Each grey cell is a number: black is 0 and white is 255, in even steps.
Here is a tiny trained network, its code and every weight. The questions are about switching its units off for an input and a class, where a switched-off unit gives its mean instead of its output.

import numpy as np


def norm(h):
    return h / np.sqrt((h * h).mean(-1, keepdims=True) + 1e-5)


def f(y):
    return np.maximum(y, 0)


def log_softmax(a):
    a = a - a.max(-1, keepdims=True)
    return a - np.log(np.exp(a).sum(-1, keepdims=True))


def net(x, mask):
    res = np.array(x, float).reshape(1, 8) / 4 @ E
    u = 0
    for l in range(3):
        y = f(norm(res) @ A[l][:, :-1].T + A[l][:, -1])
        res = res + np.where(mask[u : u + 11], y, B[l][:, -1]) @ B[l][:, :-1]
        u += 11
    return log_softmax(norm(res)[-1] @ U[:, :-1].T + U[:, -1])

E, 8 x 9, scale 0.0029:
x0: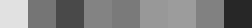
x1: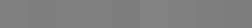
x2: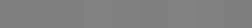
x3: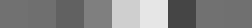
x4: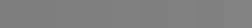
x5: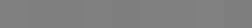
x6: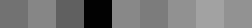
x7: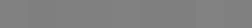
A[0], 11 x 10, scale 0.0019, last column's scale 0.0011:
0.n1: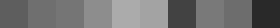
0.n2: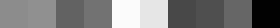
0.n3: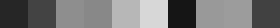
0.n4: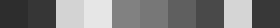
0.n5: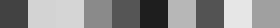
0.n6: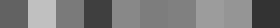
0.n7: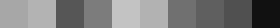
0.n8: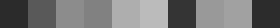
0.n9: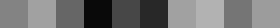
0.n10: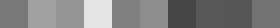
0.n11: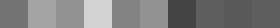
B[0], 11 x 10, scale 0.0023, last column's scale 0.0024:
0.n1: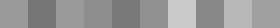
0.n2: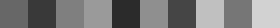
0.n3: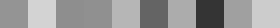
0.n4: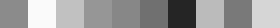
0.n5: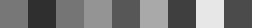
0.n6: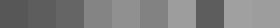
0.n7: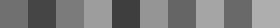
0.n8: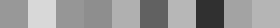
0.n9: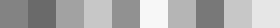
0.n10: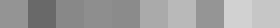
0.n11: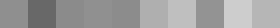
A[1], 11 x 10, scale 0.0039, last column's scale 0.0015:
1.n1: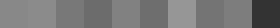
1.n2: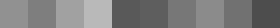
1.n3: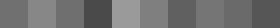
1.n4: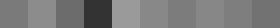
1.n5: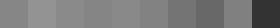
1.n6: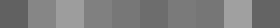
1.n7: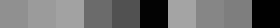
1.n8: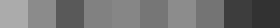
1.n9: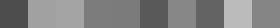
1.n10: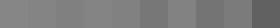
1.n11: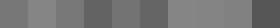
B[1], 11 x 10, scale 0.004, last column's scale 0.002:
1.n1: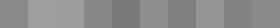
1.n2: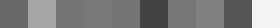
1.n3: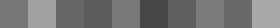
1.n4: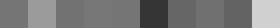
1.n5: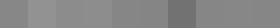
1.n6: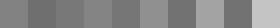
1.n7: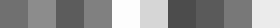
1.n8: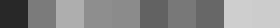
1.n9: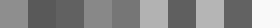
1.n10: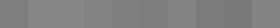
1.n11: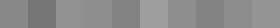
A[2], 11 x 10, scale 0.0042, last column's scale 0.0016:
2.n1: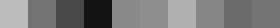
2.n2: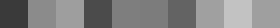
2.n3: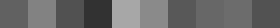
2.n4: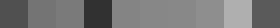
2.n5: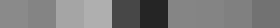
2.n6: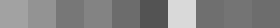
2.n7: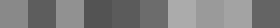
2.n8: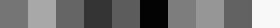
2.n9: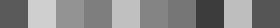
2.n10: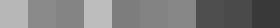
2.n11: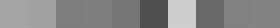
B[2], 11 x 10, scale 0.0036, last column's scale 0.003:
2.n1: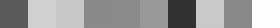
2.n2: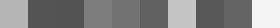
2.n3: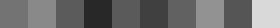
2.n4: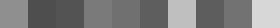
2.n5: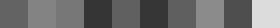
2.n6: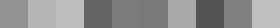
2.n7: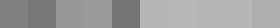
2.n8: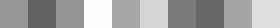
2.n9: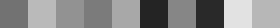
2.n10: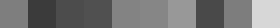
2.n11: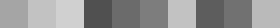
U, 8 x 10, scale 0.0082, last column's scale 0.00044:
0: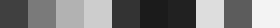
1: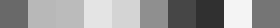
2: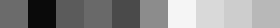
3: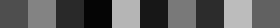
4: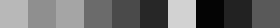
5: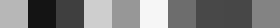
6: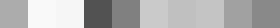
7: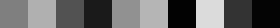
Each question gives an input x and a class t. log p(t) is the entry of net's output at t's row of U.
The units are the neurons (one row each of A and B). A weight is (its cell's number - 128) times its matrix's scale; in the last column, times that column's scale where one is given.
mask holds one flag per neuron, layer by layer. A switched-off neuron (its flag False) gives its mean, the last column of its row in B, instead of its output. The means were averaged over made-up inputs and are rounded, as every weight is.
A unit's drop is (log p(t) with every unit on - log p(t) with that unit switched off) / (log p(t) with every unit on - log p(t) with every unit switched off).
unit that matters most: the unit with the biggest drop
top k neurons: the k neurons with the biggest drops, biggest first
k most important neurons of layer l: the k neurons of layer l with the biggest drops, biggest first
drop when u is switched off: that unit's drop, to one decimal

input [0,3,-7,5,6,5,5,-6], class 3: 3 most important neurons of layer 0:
0.n5, 0.n3, 0.n8
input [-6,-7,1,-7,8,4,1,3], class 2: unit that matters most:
2.n2
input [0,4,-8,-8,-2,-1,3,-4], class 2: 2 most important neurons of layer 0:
0.n9, 0.n5
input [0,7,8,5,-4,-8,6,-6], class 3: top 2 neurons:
0.n5, 1.n9
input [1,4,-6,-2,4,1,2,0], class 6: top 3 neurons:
0.n9, 1.n8, 0.n2
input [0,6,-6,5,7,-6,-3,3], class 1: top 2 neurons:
0.n3, 2.n9
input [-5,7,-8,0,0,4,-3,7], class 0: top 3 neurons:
1.n7, 0.n5, 1.n9
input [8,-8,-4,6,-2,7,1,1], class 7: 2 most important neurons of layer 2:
2.n8, 2.n1
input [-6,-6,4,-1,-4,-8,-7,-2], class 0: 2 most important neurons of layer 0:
0.n5, 0.n9
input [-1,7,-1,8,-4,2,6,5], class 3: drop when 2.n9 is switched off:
0.2
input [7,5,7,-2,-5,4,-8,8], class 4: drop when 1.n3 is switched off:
0.0
